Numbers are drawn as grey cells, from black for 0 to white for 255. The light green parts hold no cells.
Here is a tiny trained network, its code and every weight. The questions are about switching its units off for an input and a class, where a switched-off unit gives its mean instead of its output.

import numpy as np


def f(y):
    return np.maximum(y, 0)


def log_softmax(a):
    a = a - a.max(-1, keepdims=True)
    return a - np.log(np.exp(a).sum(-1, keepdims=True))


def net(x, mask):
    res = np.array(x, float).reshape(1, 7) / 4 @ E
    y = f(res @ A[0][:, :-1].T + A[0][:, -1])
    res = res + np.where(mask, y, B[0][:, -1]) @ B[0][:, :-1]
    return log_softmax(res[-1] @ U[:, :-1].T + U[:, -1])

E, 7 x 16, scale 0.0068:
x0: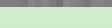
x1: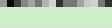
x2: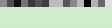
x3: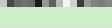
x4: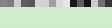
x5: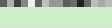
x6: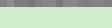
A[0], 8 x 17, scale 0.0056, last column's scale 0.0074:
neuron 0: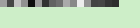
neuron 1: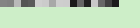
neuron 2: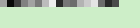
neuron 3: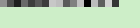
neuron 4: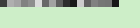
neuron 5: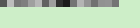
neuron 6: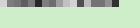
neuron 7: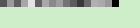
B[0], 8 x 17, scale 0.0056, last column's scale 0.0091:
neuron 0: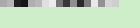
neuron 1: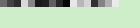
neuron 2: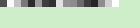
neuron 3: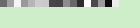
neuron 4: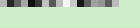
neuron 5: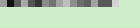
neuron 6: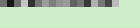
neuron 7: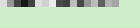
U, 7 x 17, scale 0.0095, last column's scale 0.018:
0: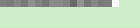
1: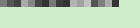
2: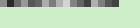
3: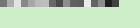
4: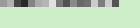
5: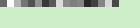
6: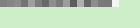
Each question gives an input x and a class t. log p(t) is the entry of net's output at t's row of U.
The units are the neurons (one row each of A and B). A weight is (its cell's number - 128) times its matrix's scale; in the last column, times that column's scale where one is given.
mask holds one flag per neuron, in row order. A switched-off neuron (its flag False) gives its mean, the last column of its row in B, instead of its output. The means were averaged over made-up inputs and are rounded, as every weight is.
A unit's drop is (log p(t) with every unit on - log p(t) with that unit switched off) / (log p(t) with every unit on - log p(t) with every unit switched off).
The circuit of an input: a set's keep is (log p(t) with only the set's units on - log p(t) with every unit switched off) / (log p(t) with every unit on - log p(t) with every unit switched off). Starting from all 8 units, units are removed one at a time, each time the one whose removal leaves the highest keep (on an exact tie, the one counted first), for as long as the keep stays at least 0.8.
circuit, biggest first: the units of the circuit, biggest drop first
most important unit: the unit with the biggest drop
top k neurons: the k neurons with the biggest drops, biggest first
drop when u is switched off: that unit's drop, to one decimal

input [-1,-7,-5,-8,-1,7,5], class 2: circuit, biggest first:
neuron 4; neuron 5
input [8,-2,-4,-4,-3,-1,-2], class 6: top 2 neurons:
neuron 3; neuron 1
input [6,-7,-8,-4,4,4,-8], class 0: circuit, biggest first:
neuron 3; neuron 2
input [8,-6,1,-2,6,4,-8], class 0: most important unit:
neuron 2
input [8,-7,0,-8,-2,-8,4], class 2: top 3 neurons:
neuron 4; neuron 5; neuron 2
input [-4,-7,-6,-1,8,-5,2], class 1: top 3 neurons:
neuron 1; neuron 2; neuron 3
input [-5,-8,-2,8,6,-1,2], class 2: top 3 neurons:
neuron 2; neuron 6; neuron 3
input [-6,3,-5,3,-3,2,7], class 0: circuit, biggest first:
neuron 3; neuron 1
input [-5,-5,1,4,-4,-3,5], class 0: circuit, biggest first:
neuron 2; neuron 1
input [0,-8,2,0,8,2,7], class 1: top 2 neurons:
neuron 1; neuron 2
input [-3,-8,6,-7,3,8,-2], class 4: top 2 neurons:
neuron 7; neuron 2
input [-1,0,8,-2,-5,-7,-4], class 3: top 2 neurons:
neuron 3; neuron 1
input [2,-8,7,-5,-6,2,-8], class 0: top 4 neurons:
neuron 2; neuron 1; neuron 3; neuron 5
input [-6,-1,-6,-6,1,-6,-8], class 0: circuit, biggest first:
neuron 3
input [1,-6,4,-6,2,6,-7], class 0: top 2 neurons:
neuron 2; neuron 0
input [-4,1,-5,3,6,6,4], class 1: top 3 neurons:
neuron 1; neuron 3; neuron 0
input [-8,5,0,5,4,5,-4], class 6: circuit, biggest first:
neuron 4; neuron 5
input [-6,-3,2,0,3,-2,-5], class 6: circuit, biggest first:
neuron 2; neuron 4
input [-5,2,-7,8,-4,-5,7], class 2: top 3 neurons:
neuron 6; neuron 3; neuron 1
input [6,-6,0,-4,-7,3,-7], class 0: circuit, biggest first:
neuron 1; neuron 2
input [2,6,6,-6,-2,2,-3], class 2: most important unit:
neuron 5
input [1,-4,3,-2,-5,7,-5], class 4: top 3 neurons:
neuron 1; neuron 7; neuron 2
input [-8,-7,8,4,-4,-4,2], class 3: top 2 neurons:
neuron 3; neuron 2
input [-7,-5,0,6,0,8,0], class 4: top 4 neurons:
neuron 7; neuron 2; neuron 5; neuron 4
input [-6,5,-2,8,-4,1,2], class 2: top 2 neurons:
neuron 6; neuron 1
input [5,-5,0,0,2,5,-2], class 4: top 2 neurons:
neuron 2; neuron 7
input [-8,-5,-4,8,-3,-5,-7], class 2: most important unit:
neuron 6
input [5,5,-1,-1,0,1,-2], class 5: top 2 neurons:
neuron 2; neuron 3
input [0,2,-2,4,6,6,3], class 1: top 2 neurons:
neuron 1; neuron 0
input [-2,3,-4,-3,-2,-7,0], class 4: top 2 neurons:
neuron 0; neuron 3
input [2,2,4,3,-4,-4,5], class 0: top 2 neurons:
neuron 1; neuron 3
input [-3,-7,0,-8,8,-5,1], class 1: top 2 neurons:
neuron 1; neuron 2
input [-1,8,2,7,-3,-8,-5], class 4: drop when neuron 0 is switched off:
1.1
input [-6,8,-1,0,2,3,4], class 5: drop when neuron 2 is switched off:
0.7
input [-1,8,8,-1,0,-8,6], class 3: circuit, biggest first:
neuron 3
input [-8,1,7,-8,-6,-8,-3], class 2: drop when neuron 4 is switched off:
0.4
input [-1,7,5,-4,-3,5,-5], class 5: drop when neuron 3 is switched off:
-0.1
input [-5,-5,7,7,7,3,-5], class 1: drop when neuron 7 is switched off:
0.0
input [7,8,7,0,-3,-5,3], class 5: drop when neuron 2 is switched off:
1.0
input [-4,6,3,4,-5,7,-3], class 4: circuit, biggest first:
neuron 1
